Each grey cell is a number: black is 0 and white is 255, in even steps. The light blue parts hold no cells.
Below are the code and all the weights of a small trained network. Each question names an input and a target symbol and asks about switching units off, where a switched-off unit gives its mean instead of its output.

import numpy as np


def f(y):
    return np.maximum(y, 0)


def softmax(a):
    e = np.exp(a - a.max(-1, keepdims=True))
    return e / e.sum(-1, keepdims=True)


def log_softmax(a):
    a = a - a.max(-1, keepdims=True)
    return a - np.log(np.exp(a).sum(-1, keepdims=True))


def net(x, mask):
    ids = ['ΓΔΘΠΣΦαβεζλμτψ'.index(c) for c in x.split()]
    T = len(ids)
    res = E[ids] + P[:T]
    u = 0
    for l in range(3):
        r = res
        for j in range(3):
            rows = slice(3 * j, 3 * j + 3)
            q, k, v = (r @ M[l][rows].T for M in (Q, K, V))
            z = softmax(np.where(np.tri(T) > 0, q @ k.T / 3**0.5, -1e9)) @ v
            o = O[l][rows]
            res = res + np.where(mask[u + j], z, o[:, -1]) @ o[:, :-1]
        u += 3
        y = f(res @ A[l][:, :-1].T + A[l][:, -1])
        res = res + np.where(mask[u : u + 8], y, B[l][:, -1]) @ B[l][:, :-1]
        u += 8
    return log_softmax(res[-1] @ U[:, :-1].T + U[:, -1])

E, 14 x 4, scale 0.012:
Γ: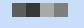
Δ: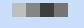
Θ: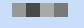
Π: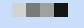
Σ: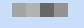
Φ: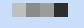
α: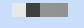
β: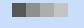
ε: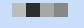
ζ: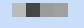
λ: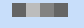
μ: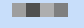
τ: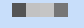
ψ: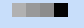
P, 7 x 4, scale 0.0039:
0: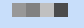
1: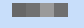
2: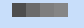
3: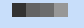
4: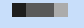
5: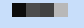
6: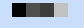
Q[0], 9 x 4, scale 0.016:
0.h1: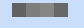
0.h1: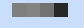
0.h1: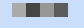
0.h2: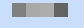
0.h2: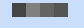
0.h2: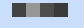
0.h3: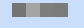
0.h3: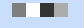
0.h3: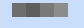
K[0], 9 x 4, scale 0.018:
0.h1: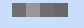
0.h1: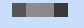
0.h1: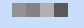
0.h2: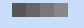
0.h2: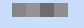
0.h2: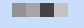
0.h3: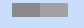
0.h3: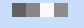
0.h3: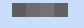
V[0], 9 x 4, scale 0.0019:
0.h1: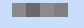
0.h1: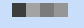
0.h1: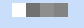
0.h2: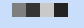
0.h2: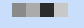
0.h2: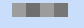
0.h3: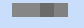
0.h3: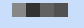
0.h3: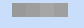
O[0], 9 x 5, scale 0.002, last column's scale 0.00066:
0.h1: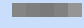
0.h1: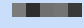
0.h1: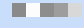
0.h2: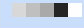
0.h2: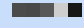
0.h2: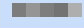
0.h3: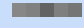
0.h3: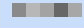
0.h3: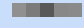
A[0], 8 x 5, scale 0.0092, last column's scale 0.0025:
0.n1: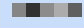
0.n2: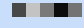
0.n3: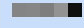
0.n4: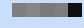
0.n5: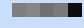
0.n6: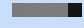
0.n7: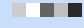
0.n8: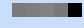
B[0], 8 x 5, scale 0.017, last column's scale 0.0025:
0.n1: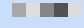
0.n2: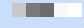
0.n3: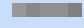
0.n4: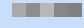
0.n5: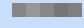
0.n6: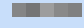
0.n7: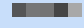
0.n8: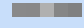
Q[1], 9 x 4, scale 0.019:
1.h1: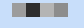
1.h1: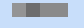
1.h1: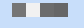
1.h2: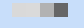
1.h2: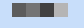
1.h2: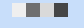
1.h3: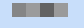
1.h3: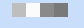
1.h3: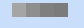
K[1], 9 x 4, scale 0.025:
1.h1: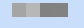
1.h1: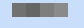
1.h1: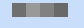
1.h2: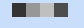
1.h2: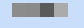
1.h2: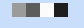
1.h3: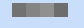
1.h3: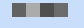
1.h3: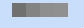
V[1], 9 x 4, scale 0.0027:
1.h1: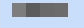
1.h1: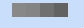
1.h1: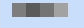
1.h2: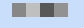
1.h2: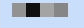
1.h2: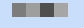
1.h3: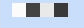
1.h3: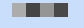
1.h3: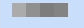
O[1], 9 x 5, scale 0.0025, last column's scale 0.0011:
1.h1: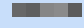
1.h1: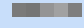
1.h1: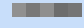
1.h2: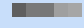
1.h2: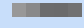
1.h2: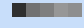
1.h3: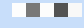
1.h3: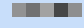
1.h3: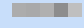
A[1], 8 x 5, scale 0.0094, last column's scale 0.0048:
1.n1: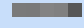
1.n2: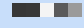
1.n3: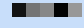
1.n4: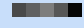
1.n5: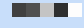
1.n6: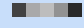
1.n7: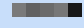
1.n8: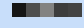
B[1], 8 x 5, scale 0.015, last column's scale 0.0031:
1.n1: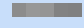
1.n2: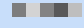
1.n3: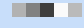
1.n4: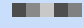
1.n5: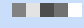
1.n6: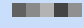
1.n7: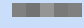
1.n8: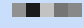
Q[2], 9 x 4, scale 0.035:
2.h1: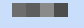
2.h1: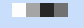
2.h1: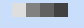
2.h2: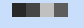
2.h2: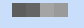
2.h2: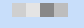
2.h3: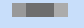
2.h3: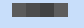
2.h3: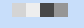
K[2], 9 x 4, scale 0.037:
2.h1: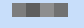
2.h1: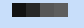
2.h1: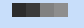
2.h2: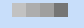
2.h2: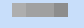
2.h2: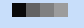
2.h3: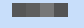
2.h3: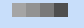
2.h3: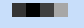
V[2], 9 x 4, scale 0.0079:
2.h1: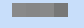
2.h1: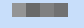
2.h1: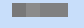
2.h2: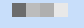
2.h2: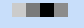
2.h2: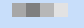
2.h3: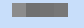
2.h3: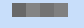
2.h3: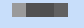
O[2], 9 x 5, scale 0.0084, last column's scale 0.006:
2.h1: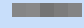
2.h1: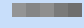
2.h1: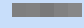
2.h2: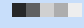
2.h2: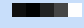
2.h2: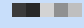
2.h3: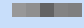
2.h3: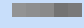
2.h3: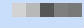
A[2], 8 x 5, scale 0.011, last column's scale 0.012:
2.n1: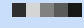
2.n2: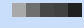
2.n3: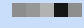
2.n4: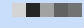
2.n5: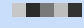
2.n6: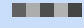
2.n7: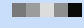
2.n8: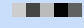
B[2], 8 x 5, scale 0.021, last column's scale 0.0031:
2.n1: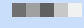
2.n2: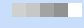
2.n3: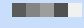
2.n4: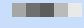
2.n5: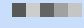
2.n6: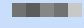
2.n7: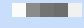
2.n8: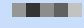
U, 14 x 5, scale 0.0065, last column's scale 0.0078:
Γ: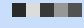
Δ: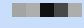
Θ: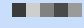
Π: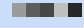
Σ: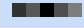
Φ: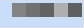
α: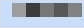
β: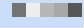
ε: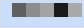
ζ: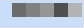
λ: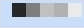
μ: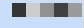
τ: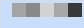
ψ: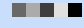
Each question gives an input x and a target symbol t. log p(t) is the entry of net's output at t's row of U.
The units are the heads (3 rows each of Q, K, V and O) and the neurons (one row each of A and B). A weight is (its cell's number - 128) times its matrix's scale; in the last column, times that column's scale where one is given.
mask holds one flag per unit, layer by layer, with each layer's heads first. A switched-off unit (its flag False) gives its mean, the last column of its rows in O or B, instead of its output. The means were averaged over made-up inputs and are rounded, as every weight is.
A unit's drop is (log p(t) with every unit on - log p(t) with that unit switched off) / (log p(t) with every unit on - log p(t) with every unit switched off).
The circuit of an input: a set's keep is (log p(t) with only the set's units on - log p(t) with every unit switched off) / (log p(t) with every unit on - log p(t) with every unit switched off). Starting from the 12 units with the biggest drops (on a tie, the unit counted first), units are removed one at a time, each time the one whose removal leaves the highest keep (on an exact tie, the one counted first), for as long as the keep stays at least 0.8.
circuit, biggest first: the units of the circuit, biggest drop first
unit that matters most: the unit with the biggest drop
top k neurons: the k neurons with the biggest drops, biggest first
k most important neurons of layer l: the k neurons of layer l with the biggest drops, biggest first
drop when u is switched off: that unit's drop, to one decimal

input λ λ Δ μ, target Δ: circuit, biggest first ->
[2.h2, 0.n2, 1.n5]
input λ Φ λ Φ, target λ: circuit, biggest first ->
[0.n2, 2.h2, 2.n7]
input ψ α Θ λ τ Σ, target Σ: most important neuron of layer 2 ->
[2.n2]
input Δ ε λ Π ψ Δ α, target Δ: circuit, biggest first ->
[2.h2, 0.n2]
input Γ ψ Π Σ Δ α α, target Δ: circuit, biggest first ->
[2.h2, 0.n2, 0.n1]
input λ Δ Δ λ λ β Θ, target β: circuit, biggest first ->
[2.h2, 0.n2, 1.n6]
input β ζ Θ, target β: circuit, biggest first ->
[2.h2, 0.n2, 1.n2]
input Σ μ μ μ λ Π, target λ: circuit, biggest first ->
[0.n2, 2.h2, 1.n5]
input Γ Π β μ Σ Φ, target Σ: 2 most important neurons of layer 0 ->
[0.n7, 0.n2]
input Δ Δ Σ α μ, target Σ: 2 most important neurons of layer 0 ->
[0.n7, 0.n2]
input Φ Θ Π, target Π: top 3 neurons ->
[0.n2, 2.n4, 1.n5]
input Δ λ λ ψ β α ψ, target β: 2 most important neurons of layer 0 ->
[0.n2, 0.n7]
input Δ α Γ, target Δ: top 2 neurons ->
[1.n3, 0.n2]
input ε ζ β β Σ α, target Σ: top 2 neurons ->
[1.n2, 0.n2]
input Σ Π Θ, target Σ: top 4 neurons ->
[1.n3, 0.n7, 0.n2, 2.n2]
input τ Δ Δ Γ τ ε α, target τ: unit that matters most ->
2.h2
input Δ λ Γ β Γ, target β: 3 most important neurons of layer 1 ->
[1.n6, 1.n2, 1.n8]
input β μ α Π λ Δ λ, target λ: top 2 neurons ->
[0.n2, 2.n7]
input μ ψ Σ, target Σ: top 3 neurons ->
[1.n3, 0.n7, 0.n2]
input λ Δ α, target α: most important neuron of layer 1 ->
[1.n5]
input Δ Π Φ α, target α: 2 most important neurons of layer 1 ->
[1.n3, 1.n5]
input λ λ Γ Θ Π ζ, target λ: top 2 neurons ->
[0.n1, 0.n2]
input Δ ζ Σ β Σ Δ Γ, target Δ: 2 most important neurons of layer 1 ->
[1.n5, 1.n2]
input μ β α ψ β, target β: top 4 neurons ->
[0.n2, 1.n6, 2.n1, 2.n7]
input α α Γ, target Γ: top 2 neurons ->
[0.n2, 1.n5]
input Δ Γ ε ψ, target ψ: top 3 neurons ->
[0.n2, 2.n5, 1.n5]
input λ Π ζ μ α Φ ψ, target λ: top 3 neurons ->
[0.n1, 0.n2, 2.n7]
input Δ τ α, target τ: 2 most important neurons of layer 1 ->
[1.n5, 1.n6]
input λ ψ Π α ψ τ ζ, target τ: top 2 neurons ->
[2.n7, 1.n5]
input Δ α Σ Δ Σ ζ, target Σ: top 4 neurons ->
[0.n7, 0.n2, 1.n3, 2.n2]
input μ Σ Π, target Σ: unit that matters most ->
1.n3
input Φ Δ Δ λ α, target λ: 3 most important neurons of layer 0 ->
[0.n2, 0.n1, 0.n7]
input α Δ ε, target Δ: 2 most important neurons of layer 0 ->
[0.n7, 0.n2]
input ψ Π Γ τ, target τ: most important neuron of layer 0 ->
[0.n2]
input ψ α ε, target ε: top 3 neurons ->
[0.n2, 2.n3, 1.n3]
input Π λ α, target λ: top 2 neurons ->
[0.n2, 2.n7]
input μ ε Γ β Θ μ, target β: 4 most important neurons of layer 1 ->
[1.n6, 1.n5, 1.n2, 1.n3]
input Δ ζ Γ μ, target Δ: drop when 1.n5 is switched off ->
0.3
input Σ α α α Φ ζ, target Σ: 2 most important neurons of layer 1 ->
[1.n3, 1.n5]
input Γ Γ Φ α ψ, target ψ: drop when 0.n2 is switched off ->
1.2
